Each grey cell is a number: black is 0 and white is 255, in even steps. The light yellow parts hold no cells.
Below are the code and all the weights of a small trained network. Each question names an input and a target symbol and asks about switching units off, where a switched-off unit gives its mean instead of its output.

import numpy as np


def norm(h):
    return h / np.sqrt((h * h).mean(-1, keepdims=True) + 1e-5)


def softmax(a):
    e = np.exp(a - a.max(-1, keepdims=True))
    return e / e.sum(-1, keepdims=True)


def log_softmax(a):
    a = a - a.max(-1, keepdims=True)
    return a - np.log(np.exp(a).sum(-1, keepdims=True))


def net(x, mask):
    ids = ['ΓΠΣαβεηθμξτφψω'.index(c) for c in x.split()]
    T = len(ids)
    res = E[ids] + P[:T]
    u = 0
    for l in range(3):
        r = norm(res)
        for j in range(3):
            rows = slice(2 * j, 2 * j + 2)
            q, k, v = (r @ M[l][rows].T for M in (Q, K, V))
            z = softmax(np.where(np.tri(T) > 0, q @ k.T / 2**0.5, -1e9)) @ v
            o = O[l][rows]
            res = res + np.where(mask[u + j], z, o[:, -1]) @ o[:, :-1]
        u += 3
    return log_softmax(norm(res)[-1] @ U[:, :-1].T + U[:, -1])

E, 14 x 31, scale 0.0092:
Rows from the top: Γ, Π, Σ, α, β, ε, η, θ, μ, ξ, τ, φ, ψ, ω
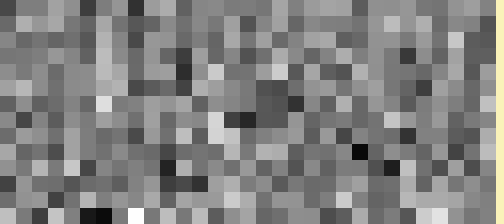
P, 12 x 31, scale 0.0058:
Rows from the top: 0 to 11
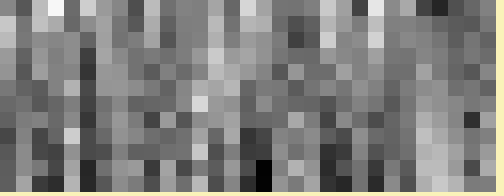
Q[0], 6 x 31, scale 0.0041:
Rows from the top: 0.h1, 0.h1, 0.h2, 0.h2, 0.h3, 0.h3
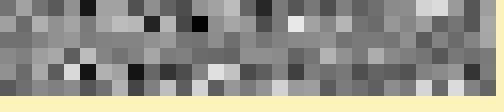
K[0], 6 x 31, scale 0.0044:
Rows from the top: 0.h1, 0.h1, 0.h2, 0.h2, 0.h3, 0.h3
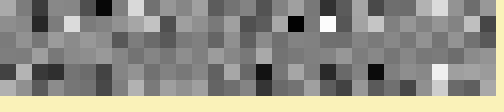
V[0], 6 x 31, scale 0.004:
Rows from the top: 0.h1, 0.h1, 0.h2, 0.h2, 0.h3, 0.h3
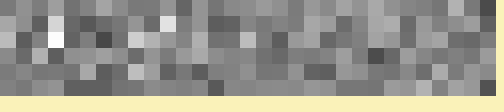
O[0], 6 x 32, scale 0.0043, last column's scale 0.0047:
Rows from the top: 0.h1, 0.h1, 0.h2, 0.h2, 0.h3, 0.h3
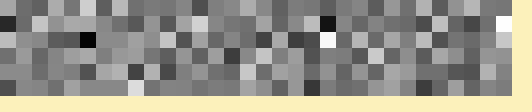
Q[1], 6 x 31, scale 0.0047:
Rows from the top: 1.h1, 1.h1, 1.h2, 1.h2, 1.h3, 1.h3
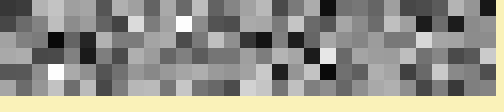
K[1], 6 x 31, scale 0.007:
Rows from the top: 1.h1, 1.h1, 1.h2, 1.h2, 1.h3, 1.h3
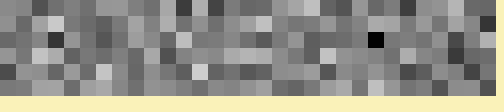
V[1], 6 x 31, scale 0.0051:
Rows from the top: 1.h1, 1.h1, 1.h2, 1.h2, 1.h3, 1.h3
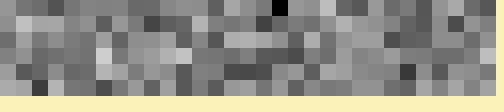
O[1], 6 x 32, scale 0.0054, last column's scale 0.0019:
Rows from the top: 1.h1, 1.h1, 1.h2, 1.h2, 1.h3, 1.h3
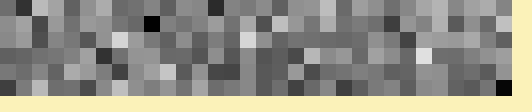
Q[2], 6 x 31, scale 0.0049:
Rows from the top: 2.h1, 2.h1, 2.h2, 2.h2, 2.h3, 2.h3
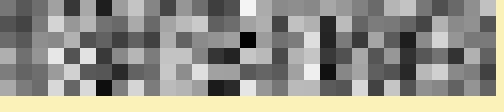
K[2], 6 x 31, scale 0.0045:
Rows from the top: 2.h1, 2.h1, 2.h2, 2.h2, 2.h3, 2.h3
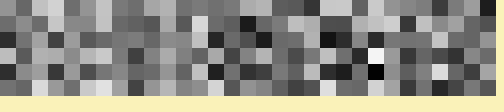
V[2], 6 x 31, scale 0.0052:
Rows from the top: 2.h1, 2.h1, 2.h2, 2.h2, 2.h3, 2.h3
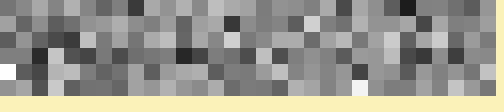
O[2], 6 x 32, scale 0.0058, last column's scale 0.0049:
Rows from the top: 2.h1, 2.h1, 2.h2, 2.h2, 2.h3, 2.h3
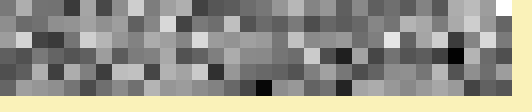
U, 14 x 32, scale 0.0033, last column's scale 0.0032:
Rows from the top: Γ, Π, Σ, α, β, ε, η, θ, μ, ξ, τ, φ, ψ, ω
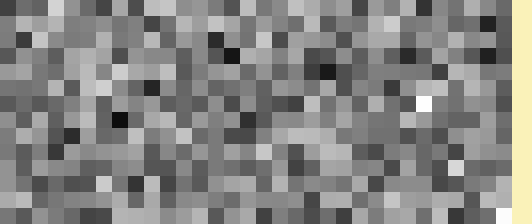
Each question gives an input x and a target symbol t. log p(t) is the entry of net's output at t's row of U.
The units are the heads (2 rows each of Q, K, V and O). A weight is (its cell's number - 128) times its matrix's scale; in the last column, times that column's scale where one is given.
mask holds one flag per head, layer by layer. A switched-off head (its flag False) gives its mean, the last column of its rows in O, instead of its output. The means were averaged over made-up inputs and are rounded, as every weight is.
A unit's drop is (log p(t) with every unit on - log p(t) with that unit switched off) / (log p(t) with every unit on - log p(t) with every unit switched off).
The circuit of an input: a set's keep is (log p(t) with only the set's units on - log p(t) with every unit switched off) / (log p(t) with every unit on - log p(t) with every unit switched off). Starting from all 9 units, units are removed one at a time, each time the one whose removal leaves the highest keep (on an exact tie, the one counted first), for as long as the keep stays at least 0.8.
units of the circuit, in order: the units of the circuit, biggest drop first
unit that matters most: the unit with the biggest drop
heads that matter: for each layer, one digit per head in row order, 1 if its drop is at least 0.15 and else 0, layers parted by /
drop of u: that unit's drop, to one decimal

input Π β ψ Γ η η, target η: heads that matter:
011 / 010 / 000
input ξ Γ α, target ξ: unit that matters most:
2.h3
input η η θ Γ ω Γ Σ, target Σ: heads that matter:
100 / 101 / 000
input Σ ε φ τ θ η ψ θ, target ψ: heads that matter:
100 / 000 / 010
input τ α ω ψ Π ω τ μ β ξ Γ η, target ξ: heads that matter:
010 / 000 / 001
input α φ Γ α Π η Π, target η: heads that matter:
000 / 010 / 000
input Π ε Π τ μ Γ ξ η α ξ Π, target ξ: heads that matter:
100 / 000 / 001
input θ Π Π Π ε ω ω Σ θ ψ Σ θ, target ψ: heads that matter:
010 / 000 / 010
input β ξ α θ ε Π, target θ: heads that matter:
100 / 010 / 000
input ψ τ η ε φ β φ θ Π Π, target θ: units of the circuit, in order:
(0.h1, 1.h2, 0.h2)
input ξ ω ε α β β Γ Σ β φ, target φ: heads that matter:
001 / 000 / 011
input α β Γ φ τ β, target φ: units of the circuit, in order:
(0.h1, 2.h3, 2.h2)
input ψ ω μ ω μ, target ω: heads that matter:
000 / 000 / 001
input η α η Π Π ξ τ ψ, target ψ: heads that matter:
100 / 000 / 010
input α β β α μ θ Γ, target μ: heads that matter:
100 / 000 / 100
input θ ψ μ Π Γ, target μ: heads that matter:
111 / 000 / 100
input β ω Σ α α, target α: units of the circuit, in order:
(1.h3, 0.h1, 1.h2)
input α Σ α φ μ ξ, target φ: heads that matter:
100 / 000 / 001
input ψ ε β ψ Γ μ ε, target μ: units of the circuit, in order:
(0.h1, 2.h1, 0.h2)
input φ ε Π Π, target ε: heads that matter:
000 / 100 / 000
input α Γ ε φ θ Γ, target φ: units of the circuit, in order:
(2.h3)
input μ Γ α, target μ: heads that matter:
000 / 000 / 100
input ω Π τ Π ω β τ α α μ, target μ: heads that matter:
000 / 000 / 100
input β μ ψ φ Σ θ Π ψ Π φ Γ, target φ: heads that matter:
110 / 000 / 001
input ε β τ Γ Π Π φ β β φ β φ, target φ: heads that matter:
100 / 000 / 001
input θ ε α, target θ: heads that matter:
000 / 010 / 000
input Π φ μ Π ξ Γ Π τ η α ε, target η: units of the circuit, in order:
(0.h2, 1.h2, 0.h1)
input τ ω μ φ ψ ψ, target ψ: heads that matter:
010 / 000 / 010
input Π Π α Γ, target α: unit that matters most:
1.h3
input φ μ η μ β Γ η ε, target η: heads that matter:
110 / 010 / 000
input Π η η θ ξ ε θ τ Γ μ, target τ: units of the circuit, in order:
(2.h2)
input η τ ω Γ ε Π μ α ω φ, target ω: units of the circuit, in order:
(1.h3, 2.h3)
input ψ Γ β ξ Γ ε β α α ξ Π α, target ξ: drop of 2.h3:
0.7
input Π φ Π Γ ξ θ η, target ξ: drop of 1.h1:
0.0
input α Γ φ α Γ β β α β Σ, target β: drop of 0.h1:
0.1
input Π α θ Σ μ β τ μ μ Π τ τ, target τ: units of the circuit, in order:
(2.h2)
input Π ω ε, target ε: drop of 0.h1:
0.3
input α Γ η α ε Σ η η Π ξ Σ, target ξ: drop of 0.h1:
0.3
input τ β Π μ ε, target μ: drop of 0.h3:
0.0
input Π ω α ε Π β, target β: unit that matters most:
2.h1
